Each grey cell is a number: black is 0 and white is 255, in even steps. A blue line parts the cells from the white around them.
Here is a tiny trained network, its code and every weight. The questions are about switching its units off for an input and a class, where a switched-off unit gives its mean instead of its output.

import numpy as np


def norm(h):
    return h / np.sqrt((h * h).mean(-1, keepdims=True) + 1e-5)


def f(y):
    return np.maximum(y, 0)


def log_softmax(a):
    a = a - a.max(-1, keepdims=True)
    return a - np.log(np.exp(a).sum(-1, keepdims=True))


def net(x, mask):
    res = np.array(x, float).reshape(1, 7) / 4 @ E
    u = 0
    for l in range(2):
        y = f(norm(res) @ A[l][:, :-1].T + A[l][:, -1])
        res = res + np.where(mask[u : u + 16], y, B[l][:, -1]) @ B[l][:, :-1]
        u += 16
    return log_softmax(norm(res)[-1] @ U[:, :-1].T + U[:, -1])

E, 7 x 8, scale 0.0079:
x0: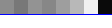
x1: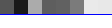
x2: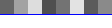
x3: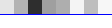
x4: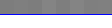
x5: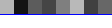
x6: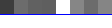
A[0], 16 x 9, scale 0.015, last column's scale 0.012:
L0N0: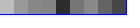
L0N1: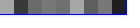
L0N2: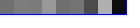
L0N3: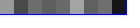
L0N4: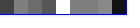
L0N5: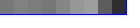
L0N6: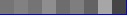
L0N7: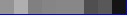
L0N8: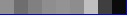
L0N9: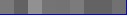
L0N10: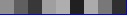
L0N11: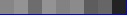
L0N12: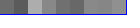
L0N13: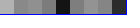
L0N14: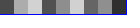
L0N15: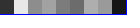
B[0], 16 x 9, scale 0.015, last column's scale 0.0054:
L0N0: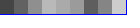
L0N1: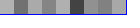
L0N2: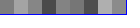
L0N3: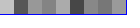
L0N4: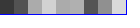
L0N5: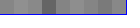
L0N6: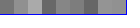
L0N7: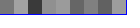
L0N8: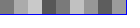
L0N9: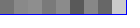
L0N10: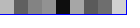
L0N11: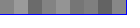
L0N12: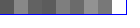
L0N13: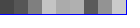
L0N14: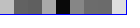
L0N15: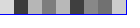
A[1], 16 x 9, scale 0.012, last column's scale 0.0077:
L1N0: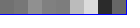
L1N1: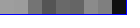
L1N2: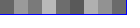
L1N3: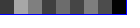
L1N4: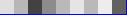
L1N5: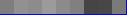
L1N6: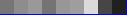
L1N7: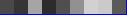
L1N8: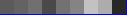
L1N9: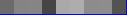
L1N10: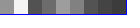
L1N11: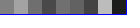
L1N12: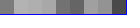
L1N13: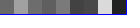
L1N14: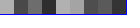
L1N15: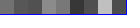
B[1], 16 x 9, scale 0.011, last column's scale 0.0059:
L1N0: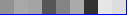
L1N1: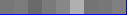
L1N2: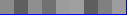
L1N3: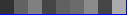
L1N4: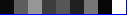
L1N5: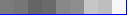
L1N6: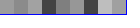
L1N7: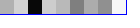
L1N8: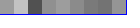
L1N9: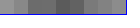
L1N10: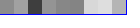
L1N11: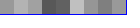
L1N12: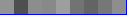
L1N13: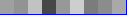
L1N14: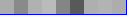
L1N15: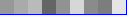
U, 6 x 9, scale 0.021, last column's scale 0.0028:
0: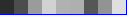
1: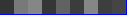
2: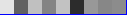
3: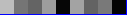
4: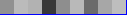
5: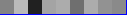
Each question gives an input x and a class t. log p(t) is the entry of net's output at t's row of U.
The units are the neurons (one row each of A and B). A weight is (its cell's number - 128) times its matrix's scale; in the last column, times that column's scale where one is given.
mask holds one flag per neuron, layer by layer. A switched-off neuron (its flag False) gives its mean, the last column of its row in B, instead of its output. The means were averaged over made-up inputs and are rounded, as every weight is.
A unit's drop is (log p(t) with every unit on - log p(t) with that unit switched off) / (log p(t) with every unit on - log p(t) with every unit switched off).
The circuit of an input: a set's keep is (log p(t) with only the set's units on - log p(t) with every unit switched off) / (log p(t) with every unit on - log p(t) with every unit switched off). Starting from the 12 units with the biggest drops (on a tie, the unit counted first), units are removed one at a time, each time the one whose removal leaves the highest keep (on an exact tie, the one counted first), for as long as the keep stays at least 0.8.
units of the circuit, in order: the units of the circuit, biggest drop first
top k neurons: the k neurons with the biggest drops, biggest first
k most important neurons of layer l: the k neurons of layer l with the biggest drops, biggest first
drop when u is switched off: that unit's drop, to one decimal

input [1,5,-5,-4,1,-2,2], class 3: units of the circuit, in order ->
L0N10
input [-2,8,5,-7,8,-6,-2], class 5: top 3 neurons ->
L1N7; L1N4; L0N12
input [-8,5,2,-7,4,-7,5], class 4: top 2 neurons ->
L1N13; L1N15
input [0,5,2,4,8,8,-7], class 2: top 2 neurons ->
L0N1; L0N3
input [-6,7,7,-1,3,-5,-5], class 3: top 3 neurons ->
L0N14; L1N5; L1N10
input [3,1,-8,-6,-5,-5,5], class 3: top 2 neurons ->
L0N10; L1N4
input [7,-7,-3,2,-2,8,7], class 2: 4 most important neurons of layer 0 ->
L0N13; L0N0; L0N1; L0N3
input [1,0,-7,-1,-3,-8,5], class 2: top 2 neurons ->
L0N15; L0N14
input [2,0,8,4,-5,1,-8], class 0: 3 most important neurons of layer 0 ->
L0N13; L0N0; L0N10
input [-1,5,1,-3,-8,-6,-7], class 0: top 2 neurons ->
L0N13; L0N0
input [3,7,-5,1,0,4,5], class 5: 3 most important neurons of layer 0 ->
L0N14; L0N13; L0N0
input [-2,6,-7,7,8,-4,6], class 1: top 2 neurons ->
L1N4; L0N14
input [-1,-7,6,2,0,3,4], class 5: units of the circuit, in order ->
L0N7; L1N10
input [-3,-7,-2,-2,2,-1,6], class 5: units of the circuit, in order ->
L1N10
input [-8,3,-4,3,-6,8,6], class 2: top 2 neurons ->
L0N1; L1N14
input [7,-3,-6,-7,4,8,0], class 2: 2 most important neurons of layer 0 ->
L0N3; L0N1
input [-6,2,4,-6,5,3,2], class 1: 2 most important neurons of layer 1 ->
L1N3; L1N0
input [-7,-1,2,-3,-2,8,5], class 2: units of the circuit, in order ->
L0N3; L1N14
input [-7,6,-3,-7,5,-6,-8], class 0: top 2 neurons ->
L0N13; L1N4
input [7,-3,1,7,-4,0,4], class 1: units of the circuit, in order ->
L1N4
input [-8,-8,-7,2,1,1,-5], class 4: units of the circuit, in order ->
L0N14; L1N15
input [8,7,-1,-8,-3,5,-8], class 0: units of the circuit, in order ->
L0N13; L0N0
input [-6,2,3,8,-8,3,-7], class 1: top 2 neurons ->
L1N4; L0N4
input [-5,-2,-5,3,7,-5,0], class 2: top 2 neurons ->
L0N15; L0N14
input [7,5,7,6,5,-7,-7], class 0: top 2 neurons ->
L0N13; L1N4
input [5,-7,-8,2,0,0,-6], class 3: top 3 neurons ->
L0N10; L1N7; L0N4
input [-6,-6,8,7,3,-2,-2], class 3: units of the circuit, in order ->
L0N14
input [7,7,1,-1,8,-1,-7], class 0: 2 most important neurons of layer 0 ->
L0N13; L0N0
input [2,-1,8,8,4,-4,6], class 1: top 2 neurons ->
L1N4; L0N10
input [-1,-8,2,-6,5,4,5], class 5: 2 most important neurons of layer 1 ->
L1N10; L1N4
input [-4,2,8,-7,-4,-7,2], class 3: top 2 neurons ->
L0N14; L1N4
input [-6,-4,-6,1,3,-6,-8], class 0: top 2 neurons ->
L0N0; L0N13
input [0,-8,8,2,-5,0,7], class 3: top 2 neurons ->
L0N14; L1N7
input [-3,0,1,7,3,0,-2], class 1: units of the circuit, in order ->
L1N4
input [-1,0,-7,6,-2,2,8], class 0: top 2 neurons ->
L0N4; L0N14
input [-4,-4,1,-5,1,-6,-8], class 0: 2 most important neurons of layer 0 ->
L0N0; L0N13
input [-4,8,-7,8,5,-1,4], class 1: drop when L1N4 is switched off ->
1.4
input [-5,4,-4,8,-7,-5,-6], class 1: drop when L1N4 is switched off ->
1.2
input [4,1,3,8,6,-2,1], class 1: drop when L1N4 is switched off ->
1.1
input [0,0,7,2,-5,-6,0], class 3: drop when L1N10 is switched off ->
0.0
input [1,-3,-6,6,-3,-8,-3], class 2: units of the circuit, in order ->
L0N15
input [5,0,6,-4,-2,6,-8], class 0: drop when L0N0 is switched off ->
0.1
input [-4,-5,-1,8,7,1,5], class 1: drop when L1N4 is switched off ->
1.0
